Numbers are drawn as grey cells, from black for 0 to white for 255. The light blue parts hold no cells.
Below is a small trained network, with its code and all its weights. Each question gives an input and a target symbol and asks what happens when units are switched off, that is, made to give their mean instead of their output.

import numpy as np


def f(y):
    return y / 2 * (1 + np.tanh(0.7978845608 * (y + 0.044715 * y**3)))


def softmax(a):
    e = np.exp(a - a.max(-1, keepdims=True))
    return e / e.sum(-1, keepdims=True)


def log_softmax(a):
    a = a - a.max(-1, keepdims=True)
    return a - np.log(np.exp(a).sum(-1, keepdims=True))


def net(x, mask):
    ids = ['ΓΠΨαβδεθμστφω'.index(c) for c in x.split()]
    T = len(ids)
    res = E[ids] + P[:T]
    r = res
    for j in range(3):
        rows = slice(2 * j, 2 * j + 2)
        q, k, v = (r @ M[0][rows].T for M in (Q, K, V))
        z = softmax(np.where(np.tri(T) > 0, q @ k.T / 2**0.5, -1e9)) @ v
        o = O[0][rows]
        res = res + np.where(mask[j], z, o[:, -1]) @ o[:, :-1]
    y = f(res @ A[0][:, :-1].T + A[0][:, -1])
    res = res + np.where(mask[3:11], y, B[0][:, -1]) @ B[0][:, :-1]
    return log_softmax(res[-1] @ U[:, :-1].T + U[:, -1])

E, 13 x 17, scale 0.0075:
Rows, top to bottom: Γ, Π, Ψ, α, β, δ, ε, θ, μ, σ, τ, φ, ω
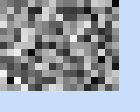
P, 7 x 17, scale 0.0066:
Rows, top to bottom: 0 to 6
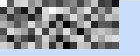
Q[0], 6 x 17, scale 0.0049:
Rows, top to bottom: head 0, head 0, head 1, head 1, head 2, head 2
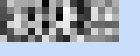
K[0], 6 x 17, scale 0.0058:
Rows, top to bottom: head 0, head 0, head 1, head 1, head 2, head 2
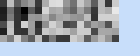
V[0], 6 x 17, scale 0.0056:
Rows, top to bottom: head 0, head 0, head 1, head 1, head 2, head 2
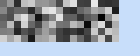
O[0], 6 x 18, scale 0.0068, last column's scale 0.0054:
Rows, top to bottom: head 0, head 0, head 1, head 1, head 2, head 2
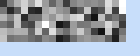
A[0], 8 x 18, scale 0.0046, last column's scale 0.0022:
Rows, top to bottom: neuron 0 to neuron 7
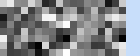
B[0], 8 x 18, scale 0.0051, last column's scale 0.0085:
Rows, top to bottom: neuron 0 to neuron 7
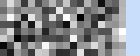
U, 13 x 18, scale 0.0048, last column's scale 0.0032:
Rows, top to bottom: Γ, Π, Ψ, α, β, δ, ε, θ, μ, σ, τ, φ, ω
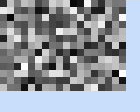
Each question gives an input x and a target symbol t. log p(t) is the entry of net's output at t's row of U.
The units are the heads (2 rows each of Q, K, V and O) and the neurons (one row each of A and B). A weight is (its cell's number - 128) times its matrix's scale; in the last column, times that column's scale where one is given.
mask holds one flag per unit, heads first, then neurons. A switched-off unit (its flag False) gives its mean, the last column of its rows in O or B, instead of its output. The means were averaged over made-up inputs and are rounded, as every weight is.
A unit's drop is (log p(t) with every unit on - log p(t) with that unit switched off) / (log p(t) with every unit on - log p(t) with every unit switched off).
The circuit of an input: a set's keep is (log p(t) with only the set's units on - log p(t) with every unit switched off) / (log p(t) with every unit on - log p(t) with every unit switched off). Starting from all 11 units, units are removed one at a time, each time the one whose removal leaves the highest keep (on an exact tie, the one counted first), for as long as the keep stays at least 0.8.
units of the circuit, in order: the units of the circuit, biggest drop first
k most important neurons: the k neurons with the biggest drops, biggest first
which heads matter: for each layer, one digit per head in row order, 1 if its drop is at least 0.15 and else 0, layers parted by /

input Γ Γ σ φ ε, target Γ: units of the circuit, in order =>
(neuron 5; head 0)
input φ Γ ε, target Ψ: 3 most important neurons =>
(neuron 7; neuron 4; neuron 6)
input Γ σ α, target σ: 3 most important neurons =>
(neuron 2; neuron 0; neuron 1)
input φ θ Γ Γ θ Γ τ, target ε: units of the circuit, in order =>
(head 1; head 0)
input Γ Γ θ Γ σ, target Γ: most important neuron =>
(neuron 5)
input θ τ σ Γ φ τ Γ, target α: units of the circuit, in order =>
(head 2; neuron 5)
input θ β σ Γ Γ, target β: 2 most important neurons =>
(neuron 2; neuron 7)
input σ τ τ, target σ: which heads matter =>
010
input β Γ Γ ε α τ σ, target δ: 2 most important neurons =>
(neuron 5; neuron 0)
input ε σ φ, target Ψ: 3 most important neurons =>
(neuron 7; neuron 4; neuron 6)
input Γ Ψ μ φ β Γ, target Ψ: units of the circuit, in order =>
(head 1; neuron 7; head 0; neuron 4)
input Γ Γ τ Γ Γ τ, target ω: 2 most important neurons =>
(neuron 6; neuron 2)
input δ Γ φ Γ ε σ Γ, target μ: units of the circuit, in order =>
(head 1; head 0)
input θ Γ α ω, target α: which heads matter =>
011
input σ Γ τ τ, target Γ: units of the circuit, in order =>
(head 1; neuron 0)
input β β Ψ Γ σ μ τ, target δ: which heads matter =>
100
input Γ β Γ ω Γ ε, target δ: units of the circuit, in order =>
(neuron 6; head 1)
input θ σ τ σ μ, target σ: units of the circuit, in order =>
(neuron 3; head 1; head 2)
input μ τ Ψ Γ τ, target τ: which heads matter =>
101
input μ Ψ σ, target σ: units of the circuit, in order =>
(head 1; neuron 2)
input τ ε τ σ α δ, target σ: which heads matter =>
010
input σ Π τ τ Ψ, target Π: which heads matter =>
011
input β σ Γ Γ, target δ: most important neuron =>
(neuron 5)
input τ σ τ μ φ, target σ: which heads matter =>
011
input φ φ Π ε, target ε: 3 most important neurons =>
(neuron 0; neuron 7; neuron 3)
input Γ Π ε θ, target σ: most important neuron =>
(neuron 2)
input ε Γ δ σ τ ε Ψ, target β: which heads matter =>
110
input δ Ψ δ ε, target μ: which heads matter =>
110
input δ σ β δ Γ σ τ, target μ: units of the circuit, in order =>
(head 0; head 1)
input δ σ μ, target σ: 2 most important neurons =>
(neuron 0; neuron 3)
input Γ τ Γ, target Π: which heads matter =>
011
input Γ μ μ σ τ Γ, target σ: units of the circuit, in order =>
(head 1; neuron 2)
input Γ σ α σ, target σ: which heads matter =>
110
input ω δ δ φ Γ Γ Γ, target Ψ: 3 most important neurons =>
(neuron 4; neuron 2; neuron 0)
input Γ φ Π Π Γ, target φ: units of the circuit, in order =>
(head 0; neuron 7; neuron 3)
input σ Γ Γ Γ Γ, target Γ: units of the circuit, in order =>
(neuron 5; head 2; head 0)
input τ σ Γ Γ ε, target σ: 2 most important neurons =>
(neuron 3; neuron 2)
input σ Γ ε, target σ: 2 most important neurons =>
(neuron 2; neuron 0)
